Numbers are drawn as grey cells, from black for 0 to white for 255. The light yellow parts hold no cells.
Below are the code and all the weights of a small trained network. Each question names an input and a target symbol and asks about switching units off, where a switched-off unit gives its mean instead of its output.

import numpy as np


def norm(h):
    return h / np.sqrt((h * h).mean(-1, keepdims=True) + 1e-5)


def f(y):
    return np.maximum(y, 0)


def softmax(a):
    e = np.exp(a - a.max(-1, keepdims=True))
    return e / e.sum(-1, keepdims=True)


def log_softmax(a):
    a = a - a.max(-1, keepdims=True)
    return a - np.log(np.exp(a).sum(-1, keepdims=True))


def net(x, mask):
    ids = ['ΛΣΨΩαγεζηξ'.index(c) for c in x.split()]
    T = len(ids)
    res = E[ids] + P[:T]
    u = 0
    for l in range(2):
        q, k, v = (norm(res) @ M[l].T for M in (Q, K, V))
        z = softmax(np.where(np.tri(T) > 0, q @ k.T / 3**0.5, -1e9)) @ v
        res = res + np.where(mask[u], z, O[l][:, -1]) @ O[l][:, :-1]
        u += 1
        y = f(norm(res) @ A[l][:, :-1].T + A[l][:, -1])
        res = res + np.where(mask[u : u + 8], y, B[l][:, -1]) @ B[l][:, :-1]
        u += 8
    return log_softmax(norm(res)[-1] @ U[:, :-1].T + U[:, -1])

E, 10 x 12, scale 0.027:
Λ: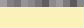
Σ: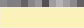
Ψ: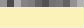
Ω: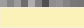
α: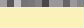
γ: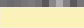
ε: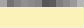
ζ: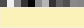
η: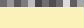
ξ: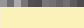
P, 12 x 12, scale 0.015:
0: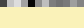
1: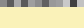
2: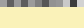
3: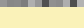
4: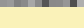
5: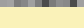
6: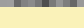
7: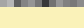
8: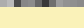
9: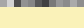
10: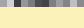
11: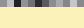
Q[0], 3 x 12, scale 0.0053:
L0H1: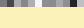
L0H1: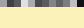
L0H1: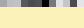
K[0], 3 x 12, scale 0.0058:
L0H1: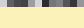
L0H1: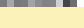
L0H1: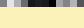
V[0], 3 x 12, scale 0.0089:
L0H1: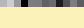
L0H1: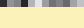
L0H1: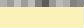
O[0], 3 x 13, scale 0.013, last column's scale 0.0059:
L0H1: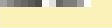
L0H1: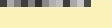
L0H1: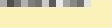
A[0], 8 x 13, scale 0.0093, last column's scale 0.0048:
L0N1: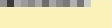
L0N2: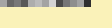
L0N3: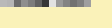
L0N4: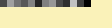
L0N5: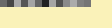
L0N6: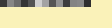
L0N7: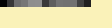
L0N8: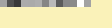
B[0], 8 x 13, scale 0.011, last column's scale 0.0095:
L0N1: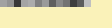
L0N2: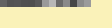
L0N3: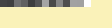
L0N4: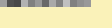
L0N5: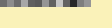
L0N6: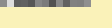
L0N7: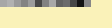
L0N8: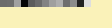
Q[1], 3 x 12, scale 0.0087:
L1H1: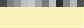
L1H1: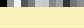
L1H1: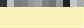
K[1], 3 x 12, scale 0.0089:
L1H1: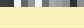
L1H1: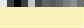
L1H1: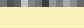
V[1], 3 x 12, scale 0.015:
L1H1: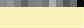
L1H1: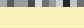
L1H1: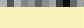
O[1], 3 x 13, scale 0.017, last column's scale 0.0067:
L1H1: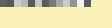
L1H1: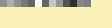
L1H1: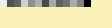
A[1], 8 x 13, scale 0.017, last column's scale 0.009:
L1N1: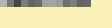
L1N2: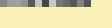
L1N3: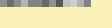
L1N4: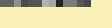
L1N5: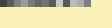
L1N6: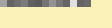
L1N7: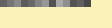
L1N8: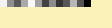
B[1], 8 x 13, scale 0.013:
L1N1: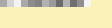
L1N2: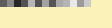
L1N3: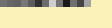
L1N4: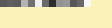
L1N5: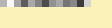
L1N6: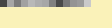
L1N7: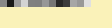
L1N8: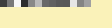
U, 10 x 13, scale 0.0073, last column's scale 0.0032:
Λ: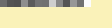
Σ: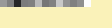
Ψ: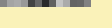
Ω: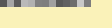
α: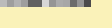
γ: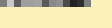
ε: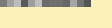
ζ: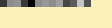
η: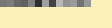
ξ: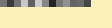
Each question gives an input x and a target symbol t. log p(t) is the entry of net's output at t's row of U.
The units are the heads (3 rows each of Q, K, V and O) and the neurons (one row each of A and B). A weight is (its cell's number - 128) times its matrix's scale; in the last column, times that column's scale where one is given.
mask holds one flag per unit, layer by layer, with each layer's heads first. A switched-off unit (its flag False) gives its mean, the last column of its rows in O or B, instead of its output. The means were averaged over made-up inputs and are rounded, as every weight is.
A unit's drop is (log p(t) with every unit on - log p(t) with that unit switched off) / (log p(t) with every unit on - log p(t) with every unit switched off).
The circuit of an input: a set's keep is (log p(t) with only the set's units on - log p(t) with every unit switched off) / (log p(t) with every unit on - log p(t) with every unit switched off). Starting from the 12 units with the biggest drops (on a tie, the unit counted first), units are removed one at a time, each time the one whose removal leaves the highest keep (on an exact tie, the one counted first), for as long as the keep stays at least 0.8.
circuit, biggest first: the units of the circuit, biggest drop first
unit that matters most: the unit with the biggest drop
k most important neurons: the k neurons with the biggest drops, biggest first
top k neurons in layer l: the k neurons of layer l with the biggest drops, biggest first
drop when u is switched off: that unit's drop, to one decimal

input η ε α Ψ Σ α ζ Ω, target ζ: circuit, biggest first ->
[L0H1; L0N3]
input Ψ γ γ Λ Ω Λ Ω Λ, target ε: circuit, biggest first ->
[L1H1; L1N8]
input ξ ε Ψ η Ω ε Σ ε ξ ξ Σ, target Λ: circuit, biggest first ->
[L1H1; L1N3]
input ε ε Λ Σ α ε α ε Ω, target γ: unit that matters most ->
L0H1
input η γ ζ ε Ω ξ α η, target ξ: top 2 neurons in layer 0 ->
[L0N6; L0N8]
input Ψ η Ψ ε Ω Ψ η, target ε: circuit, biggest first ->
[L1H1; L1N8]
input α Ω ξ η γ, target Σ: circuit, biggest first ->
[L1H1; L0H1; L1N2]
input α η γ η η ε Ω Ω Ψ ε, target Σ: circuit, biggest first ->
[L1H1; L1N2]
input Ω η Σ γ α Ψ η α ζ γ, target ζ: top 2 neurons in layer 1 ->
[L1N2; L1N4]
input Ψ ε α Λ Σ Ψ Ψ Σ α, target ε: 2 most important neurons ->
[L1N8; L0N8]
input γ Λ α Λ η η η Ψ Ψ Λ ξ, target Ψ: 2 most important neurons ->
[L0N7; L1N5]
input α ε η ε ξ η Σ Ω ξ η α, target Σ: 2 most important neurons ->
[L1N2; L0N3]
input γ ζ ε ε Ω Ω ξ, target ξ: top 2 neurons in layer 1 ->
[L1N4; L1N7]
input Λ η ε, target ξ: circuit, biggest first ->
[L0H1]
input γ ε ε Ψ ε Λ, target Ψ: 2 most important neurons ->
[L0N7; L1N5]
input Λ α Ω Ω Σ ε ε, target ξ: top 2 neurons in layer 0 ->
[L0N8; L0N3]
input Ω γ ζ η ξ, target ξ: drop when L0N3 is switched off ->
0.1
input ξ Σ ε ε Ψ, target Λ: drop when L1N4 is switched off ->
0.1
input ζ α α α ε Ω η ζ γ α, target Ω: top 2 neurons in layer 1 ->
[L1N6; L1N4]
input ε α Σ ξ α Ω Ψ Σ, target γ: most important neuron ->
[L0N8]
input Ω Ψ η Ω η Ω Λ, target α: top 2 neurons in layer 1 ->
[L1N1; L1N4]
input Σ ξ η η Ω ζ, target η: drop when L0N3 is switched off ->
-0.1
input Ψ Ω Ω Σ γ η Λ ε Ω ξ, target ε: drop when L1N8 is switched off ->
0.7
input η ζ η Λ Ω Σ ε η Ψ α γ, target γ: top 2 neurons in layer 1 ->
[L1N5; L1N2]
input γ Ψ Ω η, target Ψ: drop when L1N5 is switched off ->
0.1
